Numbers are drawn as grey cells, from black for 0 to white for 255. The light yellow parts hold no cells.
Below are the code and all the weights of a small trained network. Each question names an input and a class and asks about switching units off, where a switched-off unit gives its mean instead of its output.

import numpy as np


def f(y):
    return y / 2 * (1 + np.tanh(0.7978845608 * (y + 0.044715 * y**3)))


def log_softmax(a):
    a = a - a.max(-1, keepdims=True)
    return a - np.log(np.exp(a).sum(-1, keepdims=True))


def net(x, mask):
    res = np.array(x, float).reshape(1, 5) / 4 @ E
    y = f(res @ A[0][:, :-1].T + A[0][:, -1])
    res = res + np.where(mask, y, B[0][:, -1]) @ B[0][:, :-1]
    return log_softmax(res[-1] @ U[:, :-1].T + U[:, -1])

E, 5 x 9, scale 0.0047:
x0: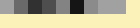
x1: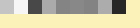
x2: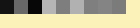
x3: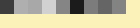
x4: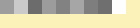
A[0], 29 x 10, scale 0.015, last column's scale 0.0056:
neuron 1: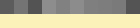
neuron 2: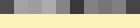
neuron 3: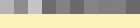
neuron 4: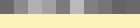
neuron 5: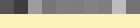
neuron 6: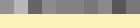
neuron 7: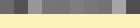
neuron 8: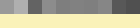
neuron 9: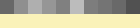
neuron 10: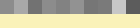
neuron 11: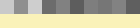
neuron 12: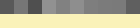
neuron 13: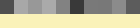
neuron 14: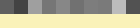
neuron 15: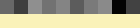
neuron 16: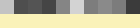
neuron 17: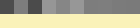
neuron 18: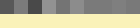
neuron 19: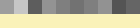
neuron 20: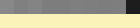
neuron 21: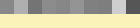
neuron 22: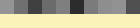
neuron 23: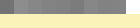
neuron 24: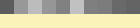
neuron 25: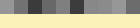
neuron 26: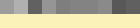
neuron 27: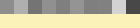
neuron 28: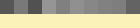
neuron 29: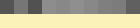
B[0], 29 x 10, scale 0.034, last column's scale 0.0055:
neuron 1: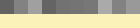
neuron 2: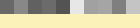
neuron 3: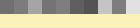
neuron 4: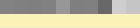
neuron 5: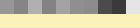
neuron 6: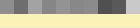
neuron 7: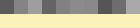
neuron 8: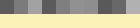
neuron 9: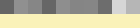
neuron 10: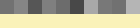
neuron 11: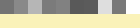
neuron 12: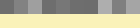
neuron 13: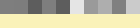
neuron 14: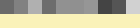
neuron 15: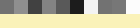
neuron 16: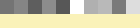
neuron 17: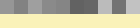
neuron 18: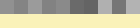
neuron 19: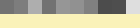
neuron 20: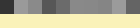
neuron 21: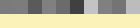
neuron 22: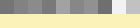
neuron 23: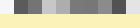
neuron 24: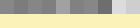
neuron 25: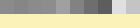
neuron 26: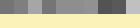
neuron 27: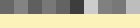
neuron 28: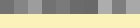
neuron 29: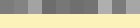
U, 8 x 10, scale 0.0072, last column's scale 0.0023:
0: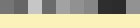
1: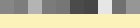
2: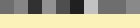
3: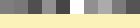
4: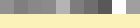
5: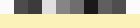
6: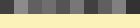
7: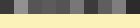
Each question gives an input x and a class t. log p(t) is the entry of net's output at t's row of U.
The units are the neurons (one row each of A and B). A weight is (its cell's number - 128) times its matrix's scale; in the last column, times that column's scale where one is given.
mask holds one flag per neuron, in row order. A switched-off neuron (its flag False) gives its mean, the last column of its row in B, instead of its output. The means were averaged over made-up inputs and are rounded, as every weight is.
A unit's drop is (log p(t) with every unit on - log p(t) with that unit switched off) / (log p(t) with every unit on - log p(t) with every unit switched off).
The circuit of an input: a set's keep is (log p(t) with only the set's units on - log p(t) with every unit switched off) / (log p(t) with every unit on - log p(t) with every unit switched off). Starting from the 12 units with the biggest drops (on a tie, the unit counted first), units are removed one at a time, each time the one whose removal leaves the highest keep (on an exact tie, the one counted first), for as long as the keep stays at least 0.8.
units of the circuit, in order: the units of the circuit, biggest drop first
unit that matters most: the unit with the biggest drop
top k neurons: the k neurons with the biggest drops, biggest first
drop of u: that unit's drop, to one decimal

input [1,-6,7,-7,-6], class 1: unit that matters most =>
neuron 17
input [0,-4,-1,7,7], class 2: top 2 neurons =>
(neuron 27; neuron 21)
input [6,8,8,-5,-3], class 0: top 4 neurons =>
(neuron 19; neuron 26; neuron 6; neuron 8)
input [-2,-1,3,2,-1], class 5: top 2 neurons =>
(neuron 11; neuron 3)
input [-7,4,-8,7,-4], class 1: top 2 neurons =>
(neuron 11; neuron 3)
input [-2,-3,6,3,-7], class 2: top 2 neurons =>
(neuron 15; neuron 11)
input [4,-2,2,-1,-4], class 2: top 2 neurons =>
(neuron 15; neuron 24)
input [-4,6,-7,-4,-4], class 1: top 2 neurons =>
(neuron 11; neuron 3)
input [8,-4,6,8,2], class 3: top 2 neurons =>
(neuron 13; neuron 2)
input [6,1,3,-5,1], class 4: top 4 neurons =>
(neuron 25; neuron 22; neuron 13; neuron 2)
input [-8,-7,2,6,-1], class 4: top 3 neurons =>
(neuron 24; neuron 4; neuron 9)
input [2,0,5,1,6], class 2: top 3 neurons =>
(neuron 27; neuron 21; neuron 11)
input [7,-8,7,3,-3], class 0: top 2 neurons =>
(neuron 5; neuron 14)
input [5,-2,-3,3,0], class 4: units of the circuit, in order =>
(neuron 22)
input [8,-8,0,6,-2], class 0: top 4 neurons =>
(neuron 5; neuron 14; neuron 7; neuron 24)
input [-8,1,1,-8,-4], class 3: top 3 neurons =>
(neuron 16; neuron 25; neuron 22)
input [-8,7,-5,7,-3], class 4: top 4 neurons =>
(neuron 24; neuron 4; neuron 9; neuron 5)
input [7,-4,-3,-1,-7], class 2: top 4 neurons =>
(neuron 15; neuron 24; neuron 4; neuron 9)
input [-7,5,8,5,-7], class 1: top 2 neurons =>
(neuron 17; neuron 18)
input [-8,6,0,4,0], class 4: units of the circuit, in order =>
(neuron 24)
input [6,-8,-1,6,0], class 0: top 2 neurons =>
(neuron 5; neuron 14)
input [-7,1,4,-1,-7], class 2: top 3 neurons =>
(neuron 15; neuron 25; neuron 22)
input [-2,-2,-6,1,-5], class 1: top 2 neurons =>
(neuron 11; neuron 3)
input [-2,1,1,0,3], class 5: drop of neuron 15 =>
0.6
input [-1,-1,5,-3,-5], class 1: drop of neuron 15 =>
-0.1
